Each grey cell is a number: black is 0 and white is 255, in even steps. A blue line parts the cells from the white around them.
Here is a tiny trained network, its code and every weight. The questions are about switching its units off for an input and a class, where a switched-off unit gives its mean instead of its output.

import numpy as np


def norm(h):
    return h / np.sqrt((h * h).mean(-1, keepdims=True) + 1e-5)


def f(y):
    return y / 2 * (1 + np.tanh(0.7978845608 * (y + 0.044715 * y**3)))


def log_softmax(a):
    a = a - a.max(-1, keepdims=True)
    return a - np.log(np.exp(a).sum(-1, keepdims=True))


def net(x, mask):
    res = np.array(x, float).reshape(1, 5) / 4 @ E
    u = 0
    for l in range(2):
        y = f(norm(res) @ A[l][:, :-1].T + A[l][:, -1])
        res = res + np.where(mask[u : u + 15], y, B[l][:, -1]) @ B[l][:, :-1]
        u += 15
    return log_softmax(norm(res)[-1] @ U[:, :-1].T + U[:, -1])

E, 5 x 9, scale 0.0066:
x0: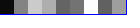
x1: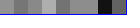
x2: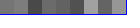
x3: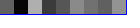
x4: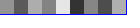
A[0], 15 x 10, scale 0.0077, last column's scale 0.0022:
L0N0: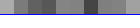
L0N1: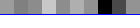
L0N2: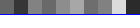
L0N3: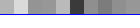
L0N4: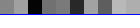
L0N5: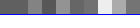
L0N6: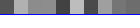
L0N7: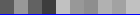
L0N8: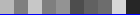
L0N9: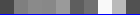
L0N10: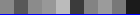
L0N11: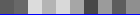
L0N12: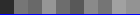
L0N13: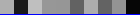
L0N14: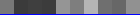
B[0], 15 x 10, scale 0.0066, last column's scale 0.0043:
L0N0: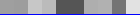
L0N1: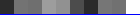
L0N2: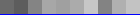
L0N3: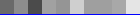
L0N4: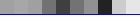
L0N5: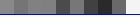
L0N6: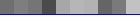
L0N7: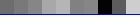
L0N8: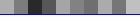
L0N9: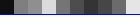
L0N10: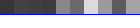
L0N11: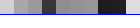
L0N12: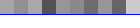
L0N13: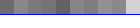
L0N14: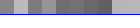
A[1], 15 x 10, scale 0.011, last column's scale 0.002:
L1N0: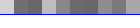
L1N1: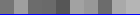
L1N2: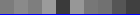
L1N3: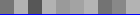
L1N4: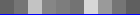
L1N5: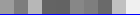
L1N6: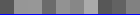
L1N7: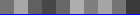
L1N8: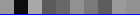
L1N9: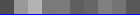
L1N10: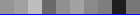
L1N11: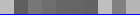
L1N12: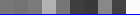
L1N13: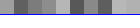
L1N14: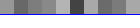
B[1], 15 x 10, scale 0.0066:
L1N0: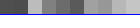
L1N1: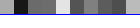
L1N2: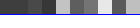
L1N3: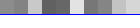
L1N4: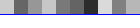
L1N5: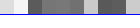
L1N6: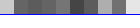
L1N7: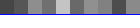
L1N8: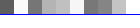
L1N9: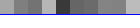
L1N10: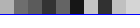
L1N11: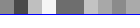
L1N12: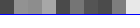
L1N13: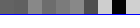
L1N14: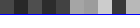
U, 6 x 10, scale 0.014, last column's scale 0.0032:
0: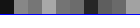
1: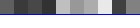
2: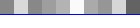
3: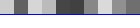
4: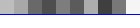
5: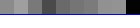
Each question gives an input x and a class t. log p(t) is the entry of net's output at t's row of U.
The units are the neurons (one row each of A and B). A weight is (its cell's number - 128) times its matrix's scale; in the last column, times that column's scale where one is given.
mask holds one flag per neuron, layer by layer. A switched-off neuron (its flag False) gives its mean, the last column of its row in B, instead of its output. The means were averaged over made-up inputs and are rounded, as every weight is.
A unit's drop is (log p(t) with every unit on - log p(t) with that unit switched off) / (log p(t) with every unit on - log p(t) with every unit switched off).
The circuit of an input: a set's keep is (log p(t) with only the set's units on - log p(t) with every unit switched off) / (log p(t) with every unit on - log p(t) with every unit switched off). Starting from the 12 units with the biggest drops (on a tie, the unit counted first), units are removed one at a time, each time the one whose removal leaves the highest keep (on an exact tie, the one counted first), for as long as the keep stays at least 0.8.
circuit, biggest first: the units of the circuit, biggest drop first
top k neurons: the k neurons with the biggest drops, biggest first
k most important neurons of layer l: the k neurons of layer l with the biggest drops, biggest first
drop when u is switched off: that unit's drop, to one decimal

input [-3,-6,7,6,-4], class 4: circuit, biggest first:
(L1N5, L0N14, L0N1)
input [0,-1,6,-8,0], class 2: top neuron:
(L0N3)
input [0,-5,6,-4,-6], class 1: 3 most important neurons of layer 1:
(L1N2, L1N1, L1N10)
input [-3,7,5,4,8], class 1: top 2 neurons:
(L1N14, L0N9)
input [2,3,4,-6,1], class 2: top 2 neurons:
(L0N3, L1N3)
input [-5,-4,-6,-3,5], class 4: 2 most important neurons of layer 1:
(L1N10, L1N2)
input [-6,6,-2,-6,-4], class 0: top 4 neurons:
(L0N1, L1N12, L1N8, L0N2)
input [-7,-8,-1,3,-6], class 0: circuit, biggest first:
(L1N12, L0N5, L0N9)
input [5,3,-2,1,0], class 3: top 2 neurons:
(L0N9, L0N5)
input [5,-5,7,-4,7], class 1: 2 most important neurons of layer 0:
(L0N10, L0N3)
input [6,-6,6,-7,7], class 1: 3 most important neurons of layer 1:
(L1N14, L1N8, L1N13)
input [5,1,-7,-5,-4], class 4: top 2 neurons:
(L1N10, L0N11)
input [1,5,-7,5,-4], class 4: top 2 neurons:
(L0N11, L1N10)
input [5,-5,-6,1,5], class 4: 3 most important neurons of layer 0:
(L0N11, L0N1, L0N5)
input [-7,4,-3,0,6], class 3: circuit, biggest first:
(L0N0, L1N0)
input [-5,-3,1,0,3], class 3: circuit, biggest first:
(L0N0)
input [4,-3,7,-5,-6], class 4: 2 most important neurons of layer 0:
(L0N4, L0N10)
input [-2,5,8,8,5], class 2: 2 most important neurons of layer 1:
(L1N8, L1N10)
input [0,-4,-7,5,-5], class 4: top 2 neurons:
(L1N10, L0N11)
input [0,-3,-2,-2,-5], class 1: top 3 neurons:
(L0N6, L0N1, L1N2)
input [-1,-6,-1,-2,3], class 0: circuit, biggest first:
(L0N9)
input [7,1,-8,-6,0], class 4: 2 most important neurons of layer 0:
(L0N11, L0N0)
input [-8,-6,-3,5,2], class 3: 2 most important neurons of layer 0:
(L0N0, L0N1)
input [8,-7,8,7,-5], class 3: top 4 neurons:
(L1N4, L0N1, L0N12, L1N12)
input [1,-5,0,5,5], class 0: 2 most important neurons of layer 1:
(L1N8, L1N2)
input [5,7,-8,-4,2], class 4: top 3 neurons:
(L0N11, L1N10, L0N9)
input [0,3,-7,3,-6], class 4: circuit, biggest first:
(L1N10)
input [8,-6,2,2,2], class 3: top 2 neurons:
(L1N4, L0N1)
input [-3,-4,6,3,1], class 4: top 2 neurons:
(L0N4, L1N5)
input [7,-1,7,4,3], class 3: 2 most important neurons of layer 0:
(L0N11, L0N5)
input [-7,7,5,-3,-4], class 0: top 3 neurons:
(L0N1, L1N12, L1N6)
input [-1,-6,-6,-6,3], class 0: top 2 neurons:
(L0N9, L1N5)
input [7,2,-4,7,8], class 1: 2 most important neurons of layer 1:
(L1N14, L1N13)
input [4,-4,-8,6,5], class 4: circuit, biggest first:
(L0N11)
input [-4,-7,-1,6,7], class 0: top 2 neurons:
(L0N5, L0N9)
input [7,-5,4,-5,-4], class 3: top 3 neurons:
(L1N8, L0N1, L1N4)
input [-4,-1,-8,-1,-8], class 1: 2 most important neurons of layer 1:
(L1N7, L1N2)
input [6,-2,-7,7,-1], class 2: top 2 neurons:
(L1N8, L0N2)
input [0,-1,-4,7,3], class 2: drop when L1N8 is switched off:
0.9
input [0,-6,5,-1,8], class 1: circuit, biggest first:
(L1N14)
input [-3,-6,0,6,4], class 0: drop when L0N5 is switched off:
0.3
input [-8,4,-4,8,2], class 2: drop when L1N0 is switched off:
0.0
